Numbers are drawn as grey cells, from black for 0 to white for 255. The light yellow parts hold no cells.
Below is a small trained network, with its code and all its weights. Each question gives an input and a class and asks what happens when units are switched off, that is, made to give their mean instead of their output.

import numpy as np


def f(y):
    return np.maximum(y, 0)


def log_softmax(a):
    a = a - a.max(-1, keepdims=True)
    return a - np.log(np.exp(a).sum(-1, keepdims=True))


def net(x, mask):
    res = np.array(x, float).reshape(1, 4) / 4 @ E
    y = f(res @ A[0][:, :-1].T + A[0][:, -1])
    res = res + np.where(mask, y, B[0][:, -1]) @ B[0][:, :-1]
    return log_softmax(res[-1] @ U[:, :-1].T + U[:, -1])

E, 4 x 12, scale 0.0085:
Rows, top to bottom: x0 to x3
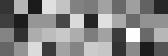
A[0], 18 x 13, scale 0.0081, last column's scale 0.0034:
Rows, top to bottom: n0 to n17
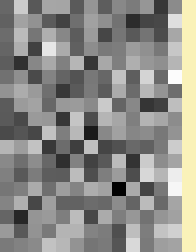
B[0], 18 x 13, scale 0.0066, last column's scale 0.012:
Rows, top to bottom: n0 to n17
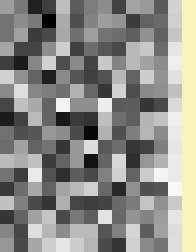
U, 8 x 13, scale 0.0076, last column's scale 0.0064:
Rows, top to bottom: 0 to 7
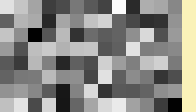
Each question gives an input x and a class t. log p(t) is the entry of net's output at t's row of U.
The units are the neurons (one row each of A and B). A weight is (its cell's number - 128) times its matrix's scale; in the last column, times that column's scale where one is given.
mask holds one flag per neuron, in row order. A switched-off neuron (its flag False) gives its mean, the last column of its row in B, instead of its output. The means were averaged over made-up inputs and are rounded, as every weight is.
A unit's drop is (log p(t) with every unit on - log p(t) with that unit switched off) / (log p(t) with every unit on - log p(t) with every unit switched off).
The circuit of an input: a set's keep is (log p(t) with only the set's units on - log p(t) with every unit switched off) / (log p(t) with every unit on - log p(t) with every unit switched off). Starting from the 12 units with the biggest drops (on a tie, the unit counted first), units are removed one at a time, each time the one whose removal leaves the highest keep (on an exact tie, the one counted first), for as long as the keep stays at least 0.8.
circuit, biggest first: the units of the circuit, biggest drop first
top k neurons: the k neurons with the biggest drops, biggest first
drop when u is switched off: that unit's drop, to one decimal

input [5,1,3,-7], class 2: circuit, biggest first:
n3
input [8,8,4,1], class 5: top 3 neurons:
n12; n7; n17
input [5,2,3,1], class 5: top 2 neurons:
n9; n7
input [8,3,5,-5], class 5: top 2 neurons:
n12; n17
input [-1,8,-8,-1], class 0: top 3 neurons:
n11; n5; n6
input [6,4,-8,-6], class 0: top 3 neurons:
n11; n12; n5
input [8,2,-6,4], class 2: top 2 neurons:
n0; n3
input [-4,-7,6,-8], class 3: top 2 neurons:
n16; n17
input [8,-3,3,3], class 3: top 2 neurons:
n17; n3
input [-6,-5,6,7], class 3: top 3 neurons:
n16; n17; n1
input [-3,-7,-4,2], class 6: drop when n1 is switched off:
-0.1
